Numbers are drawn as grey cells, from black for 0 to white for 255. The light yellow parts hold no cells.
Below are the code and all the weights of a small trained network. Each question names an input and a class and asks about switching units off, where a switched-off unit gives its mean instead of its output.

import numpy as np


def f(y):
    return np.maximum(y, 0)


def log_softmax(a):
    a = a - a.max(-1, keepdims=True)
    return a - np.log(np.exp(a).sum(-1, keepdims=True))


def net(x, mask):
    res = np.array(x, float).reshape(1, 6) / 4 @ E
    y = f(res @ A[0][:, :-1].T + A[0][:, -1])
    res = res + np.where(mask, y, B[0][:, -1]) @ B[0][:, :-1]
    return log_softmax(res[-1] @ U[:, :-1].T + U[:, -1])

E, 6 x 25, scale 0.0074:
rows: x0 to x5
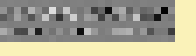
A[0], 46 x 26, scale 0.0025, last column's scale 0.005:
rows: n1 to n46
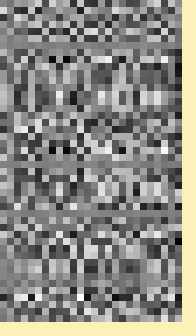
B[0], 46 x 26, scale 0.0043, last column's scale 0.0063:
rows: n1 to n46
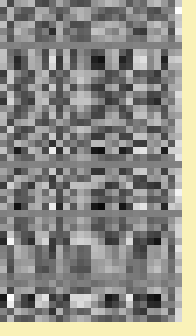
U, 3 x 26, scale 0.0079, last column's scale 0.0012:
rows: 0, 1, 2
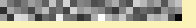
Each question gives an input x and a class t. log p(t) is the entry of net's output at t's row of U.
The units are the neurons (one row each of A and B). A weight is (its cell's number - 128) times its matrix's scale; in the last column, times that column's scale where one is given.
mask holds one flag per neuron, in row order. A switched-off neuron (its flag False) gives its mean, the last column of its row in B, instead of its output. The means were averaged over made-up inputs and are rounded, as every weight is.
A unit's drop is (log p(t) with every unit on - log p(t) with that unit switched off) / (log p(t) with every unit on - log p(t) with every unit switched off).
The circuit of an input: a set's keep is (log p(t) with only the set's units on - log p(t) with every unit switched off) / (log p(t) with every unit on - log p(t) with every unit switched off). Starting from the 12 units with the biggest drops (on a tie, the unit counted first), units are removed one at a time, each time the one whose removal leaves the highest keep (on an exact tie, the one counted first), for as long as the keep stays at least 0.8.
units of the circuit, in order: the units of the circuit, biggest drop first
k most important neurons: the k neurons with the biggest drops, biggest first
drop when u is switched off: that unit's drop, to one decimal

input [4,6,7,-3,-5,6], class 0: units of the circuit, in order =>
n30
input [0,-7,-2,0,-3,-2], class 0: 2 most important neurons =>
n22, n9
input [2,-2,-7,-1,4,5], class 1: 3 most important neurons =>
n27, n15, n34
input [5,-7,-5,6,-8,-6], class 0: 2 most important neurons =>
n22, n9
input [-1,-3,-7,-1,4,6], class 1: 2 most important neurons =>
n27, n15
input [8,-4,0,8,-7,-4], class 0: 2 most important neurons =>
n22, n9
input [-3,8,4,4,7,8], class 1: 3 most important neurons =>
n35, n44, n11
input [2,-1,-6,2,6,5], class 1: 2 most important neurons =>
n27, n15
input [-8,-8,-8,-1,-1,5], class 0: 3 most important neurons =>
n22, n9, n28
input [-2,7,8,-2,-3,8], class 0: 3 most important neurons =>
n30, n10, n17
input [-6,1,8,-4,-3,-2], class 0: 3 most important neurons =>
n30, n10, n17
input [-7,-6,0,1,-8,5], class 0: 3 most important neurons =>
n22, n9, n33
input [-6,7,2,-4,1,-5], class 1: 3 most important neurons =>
n35, n44, n22
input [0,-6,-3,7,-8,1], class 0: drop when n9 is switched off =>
0.1
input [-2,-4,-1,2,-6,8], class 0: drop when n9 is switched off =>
0.2
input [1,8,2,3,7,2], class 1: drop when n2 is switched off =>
0.1
